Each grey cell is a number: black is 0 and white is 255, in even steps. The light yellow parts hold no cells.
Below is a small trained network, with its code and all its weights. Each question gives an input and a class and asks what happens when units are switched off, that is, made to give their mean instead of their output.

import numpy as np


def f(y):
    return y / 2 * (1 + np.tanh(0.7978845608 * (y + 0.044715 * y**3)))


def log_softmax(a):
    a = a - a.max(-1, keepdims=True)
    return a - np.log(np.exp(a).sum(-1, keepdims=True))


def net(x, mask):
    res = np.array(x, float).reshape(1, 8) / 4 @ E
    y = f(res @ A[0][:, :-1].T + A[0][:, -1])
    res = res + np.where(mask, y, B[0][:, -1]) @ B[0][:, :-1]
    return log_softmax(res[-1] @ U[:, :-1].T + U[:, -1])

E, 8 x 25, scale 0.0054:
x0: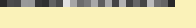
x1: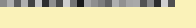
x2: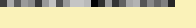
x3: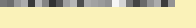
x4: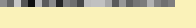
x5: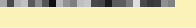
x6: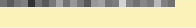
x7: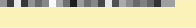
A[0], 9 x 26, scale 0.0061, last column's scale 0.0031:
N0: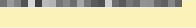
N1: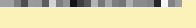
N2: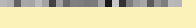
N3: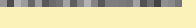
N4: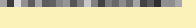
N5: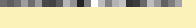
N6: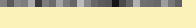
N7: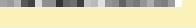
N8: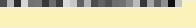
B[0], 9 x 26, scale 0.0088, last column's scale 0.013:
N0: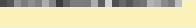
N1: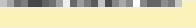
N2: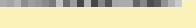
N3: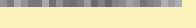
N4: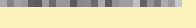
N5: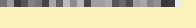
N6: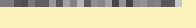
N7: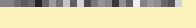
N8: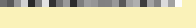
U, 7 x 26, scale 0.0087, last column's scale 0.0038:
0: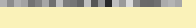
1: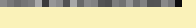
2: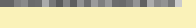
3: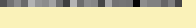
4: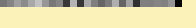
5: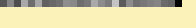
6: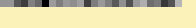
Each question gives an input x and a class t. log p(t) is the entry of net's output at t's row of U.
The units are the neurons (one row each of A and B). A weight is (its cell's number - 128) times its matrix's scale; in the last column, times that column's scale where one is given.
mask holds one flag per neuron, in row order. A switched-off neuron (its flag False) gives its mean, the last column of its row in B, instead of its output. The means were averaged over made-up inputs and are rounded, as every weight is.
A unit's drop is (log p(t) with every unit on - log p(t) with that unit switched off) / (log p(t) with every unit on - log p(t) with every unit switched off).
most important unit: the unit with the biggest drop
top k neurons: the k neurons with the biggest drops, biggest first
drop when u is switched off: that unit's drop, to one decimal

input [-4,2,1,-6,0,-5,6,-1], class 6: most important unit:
N8
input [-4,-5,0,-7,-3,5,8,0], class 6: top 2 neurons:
N6; N8
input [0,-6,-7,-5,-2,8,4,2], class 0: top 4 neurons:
N5; N7; N2; N4
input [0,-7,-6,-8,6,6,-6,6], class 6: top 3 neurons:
N8; N6; N1
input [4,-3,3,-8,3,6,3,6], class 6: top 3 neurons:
N6; N8; N1
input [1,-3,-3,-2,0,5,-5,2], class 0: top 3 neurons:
N5; N7; N4
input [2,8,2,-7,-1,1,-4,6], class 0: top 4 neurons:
N1; N5; N7; N4
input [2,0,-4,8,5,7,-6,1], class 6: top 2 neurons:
N5; N8
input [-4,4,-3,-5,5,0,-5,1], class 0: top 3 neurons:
N5; N6; N4
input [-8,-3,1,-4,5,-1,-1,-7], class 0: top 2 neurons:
N2; N5
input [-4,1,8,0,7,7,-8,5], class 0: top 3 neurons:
N4; N5; N3
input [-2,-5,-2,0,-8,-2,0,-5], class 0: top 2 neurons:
N2; N5
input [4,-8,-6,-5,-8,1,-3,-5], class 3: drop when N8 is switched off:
0.1
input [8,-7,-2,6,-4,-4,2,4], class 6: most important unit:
N5
